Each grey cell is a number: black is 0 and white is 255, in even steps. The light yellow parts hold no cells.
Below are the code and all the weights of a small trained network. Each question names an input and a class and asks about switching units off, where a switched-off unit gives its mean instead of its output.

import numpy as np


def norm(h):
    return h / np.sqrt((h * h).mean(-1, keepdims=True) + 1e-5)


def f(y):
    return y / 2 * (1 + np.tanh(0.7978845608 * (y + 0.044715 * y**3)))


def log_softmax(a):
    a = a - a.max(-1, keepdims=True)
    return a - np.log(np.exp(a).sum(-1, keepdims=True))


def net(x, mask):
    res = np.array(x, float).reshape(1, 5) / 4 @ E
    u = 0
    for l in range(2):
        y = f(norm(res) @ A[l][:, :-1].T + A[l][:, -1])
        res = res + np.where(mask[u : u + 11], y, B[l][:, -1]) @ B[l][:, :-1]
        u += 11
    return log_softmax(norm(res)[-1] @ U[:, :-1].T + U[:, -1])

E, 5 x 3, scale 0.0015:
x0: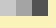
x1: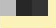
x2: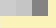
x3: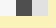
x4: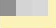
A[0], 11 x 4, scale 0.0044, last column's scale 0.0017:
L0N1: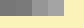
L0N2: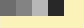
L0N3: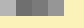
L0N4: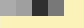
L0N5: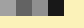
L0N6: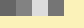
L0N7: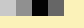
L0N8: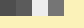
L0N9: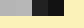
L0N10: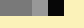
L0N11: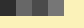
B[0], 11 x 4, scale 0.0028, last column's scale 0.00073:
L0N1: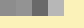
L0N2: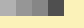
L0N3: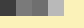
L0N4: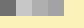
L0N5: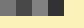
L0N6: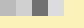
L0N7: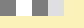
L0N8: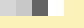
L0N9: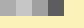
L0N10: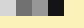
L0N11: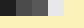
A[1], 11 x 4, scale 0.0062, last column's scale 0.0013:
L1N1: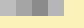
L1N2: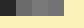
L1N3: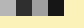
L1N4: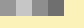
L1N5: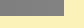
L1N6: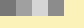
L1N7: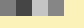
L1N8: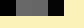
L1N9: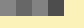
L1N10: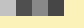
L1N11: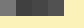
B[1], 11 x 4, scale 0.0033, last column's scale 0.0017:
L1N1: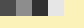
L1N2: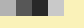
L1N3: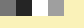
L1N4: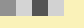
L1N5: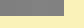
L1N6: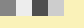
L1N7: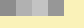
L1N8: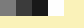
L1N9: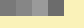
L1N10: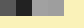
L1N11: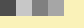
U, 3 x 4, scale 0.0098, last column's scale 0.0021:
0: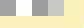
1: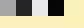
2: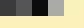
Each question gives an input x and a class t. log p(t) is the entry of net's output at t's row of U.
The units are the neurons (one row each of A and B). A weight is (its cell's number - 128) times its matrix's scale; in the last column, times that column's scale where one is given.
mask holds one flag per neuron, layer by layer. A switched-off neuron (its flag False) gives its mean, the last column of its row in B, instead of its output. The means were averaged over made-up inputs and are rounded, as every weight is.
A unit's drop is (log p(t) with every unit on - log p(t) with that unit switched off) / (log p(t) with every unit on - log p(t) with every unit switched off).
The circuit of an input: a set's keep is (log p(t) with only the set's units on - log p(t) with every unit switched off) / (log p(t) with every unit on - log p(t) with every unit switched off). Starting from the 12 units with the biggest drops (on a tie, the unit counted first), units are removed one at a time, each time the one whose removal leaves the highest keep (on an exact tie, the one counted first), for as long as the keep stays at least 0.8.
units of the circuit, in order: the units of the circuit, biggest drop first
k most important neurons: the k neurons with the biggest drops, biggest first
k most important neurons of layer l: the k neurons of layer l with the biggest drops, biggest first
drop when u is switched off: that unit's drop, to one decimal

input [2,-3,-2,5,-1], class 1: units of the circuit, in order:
[L1N3]
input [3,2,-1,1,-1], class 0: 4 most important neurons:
[L0N7 L0N11 L0N9 L1N8]
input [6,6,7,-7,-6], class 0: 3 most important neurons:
[L0N7 L0N9 L0N4]
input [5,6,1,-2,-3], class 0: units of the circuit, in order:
[L0N7 L1N8]
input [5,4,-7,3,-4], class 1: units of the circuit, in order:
[L1N3 L1N1]
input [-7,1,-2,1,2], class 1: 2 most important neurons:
[L0N7 L0N4]
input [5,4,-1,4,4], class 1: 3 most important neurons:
[L1N10 L1N3 L0N8]
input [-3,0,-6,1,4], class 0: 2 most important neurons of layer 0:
[L0N8 L0N6]
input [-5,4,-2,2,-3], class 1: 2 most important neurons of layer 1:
[L1N3 L1N1]
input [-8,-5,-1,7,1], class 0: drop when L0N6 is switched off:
0.2
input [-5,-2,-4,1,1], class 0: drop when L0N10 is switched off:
0.0
